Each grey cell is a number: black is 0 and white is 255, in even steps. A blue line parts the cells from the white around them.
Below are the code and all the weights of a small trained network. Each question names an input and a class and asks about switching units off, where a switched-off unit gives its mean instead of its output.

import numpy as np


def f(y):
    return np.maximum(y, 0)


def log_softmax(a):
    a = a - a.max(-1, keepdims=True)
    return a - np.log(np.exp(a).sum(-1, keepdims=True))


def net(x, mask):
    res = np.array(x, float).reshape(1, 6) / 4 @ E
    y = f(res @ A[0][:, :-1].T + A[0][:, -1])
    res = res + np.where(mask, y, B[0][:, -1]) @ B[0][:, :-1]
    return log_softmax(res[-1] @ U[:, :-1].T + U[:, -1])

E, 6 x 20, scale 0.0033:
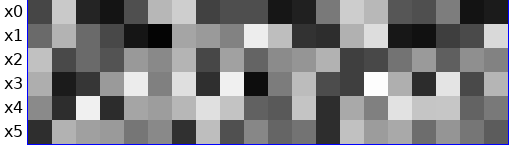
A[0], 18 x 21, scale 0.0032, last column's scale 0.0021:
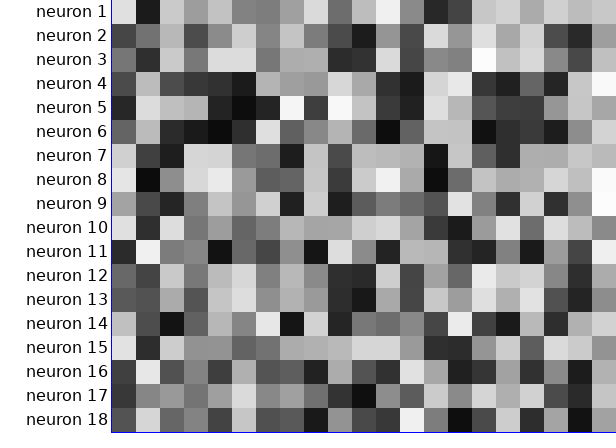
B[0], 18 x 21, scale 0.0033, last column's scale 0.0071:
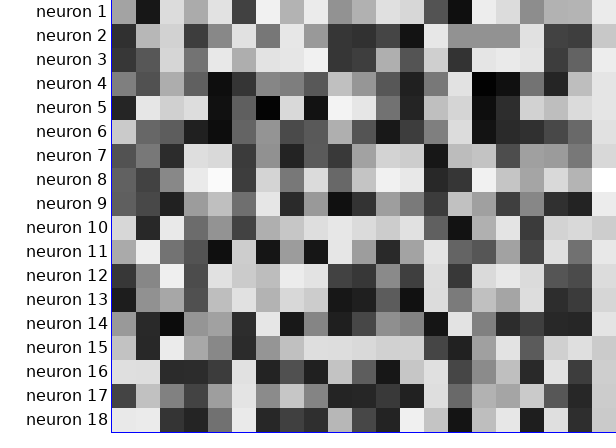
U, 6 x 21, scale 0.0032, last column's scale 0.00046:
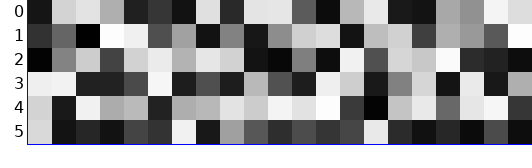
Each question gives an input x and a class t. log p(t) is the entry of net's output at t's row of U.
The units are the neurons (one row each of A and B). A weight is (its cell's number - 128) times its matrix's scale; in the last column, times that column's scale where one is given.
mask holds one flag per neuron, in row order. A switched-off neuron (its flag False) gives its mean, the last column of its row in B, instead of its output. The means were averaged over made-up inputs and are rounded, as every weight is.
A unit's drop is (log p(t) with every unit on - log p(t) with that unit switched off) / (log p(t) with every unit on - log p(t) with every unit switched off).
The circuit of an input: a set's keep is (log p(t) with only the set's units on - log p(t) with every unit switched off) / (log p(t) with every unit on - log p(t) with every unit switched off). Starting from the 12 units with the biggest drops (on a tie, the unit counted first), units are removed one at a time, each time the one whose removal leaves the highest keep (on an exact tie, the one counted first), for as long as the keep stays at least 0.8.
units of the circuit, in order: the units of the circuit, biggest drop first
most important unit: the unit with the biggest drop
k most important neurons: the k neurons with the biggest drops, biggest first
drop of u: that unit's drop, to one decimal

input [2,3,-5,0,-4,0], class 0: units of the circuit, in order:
neuron 5; neuron 4
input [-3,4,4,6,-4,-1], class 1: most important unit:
neuron 7
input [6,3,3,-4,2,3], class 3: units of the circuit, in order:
neuron 16; neuron 11
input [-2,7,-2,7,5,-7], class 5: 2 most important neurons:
neuron 4; neuron 14
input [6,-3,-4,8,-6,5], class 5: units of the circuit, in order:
neuron 8; neuron 14; neuron 1
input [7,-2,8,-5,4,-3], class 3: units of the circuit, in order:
neuron 18; neuron 16
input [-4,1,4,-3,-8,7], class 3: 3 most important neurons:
neuron 18; neuron 16; neuron 11
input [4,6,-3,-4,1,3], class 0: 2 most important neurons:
neuron 5; neuron 4
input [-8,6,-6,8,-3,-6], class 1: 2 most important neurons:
neuron 7; neuron 14
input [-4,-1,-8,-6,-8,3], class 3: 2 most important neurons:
neuron 18; neuron 16
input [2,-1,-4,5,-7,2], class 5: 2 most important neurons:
neuron 8; neuron 1
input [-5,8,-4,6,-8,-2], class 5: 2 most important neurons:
neuron 14; neuron 6
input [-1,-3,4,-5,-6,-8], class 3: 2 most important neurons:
neuron 18; neuron 16
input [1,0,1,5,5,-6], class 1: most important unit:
neuron 14
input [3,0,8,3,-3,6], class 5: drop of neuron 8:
0.2
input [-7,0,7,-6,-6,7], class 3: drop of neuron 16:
0.2
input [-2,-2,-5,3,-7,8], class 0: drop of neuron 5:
0.1
